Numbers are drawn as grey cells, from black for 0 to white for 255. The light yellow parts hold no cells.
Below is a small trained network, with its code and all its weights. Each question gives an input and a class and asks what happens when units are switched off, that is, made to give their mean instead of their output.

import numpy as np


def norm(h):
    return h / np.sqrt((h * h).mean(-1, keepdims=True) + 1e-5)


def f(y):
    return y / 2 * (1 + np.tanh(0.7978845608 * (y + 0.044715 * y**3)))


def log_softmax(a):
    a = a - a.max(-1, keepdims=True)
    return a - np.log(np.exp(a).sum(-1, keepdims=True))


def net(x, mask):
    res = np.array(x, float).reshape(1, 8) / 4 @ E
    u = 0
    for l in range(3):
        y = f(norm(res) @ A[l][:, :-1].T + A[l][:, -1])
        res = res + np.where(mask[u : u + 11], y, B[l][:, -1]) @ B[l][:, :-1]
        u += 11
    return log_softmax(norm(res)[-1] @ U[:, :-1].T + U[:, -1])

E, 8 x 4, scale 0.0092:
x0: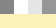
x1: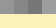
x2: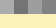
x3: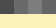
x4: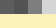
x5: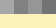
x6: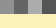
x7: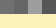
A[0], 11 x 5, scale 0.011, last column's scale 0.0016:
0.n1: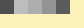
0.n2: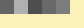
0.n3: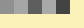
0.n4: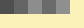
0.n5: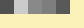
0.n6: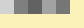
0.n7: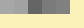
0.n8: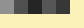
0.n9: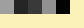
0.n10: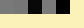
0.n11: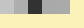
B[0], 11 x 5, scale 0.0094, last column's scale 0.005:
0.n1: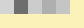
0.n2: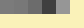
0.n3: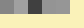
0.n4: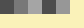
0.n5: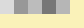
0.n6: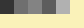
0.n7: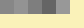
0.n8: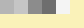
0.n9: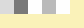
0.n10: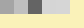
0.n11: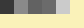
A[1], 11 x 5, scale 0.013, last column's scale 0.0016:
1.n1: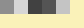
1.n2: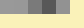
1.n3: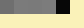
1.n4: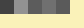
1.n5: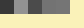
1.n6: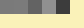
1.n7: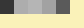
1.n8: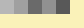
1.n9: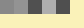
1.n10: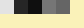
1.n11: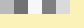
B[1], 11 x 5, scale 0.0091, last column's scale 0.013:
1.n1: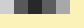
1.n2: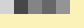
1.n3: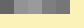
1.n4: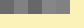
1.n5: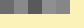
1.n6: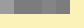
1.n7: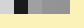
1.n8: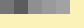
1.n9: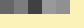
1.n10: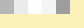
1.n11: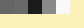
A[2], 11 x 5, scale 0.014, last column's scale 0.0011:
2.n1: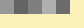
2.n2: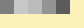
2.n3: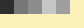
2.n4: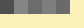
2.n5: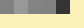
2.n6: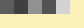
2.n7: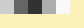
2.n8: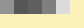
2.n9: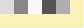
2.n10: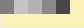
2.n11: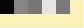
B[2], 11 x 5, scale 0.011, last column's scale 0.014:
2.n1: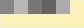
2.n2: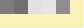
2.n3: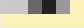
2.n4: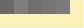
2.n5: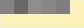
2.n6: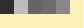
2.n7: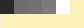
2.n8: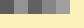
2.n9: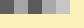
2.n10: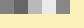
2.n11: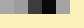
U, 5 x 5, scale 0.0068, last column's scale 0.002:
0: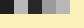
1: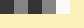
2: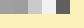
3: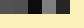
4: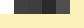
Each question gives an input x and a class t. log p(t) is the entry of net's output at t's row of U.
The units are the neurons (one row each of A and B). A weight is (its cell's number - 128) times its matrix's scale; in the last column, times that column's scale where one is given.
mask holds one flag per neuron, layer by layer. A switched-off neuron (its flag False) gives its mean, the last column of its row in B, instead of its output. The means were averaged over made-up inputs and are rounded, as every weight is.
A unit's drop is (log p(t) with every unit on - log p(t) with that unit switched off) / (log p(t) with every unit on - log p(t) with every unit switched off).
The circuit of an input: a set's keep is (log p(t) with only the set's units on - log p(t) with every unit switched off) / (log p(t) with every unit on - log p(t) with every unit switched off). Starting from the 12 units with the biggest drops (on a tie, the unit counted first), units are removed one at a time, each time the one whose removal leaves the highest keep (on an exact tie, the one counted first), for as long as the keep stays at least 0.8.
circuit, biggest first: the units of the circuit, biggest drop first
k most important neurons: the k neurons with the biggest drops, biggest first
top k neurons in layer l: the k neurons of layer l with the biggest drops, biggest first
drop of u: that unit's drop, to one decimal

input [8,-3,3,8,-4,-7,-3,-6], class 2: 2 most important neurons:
0.n1, 0.n5
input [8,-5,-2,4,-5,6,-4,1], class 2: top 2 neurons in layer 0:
0.n1, 0.n5
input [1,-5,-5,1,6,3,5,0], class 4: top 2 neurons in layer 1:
1.n1, 1.n2
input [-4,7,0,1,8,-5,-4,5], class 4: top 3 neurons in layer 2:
2.n11, 2.n3, 2.n9
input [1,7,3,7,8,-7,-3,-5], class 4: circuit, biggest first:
2.n11, 2.n3, 2.n9
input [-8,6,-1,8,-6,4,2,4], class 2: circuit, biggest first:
1.n10
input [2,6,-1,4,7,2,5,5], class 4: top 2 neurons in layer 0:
0.n8, 0.n5
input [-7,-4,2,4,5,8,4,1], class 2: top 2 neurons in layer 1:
1.n10, 1.n1
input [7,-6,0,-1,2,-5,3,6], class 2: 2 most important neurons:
1.n1, 0.n1
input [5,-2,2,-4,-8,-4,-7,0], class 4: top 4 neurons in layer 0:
0.n9, 0.n2, 0.n10, 0.n7
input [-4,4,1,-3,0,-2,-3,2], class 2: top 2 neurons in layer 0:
0.n10, 0.n8
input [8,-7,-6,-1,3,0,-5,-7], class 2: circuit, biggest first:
0.n1, 2.n2
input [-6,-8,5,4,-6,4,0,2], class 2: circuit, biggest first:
1.n10, 2.n11
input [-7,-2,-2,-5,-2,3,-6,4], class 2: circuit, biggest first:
1.n10
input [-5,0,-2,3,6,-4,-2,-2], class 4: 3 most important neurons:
2.n11, 2.n3, 2.n9
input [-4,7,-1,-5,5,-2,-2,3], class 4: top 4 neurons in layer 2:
2.n11, 2.n3, 2.n9, 2.n6
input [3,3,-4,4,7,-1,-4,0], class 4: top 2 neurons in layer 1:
1.n1, 1.n11
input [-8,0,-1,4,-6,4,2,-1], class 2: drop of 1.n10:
0.9
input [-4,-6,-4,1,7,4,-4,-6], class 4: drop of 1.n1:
0.2
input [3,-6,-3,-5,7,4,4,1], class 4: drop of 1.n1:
0.6
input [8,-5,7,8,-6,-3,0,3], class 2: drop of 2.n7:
0.4
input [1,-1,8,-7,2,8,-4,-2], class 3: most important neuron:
0.n6
